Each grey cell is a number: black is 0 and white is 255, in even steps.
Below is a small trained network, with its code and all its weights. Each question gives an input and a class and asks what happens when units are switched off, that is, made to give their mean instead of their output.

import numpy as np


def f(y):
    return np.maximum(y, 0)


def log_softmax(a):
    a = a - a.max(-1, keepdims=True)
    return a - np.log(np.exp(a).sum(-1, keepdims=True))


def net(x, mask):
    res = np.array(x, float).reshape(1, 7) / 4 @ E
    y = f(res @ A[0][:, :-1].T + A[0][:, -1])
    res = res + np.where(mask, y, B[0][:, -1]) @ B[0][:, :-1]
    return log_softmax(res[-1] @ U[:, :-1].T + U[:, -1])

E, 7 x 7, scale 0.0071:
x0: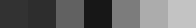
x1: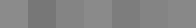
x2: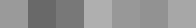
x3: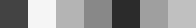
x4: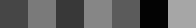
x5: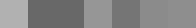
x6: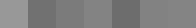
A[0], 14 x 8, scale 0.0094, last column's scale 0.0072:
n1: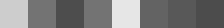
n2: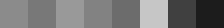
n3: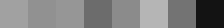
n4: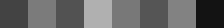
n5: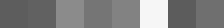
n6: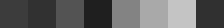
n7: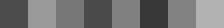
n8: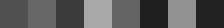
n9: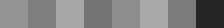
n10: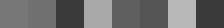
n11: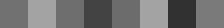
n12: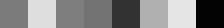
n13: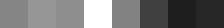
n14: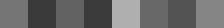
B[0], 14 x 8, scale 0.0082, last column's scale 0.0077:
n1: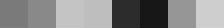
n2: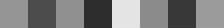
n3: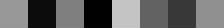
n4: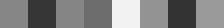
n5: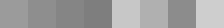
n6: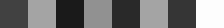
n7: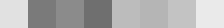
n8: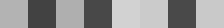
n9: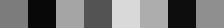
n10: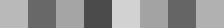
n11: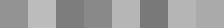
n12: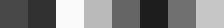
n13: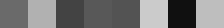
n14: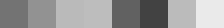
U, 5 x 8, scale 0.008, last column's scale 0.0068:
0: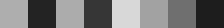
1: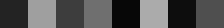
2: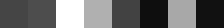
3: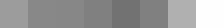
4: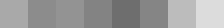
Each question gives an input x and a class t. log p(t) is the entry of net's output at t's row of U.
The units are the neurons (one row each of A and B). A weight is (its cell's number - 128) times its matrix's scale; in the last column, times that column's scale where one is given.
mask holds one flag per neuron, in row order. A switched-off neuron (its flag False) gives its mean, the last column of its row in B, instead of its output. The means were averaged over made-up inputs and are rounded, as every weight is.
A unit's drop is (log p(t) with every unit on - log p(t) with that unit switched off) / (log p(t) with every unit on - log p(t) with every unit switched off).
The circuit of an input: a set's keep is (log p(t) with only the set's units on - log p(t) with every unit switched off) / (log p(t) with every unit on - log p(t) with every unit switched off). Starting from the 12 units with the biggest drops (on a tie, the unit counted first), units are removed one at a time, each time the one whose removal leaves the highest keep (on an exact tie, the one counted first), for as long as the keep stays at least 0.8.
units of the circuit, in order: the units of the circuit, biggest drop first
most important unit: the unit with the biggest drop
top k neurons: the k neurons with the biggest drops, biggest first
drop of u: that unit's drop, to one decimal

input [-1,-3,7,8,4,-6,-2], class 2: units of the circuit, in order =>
(n12)
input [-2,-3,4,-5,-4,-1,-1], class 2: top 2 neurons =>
(n1, n7)
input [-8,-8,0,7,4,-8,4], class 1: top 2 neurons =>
(n13, n14)
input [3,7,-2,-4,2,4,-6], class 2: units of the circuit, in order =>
(n14, n5)
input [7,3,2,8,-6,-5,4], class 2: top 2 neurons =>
(n12, n13)
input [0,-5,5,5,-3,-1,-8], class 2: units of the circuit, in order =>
(n12, n7)
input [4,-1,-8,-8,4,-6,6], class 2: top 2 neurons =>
(n14, n1)
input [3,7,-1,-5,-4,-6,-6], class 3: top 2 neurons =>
(n12, n5)
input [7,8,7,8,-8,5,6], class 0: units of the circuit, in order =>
(n9, n3)
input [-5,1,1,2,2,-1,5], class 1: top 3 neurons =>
(n13, n7, n14)
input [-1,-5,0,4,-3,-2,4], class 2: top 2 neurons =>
(n6, n7)
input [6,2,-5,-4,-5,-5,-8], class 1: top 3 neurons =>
(n6, n8, n10)
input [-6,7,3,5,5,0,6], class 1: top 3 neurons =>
(n13, n14, n7)
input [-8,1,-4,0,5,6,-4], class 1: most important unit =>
n13
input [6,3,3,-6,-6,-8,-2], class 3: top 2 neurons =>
(n14, n5)
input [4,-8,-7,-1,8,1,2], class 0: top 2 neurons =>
(n8, n7)
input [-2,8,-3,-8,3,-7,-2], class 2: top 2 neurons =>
(n1, n14)
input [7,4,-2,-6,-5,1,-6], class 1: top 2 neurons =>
(n6, n7)
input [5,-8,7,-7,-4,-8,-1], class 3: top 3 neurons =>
(n12, n5, n6)
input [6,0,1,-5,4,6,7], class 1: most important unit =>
n6
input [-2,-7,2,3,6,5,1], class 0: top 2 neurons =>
(n8, n10)
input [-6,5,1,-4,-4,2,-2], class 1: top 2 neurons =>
(n13, n7)
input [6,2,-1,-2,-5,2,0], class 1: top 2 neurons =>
(n6, n7)
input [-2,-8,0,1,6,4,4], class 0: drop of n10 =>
0.1
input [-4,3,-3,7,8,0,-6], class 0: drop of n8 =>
0.2
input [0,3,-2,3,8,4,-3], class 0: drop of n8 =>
0.1
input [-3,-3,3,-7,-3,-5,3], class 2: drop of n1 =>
0.4
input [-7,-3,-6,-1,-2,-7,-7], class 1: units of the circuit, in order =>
(n13)
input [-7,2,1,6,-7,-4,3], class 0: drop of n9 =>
0.2
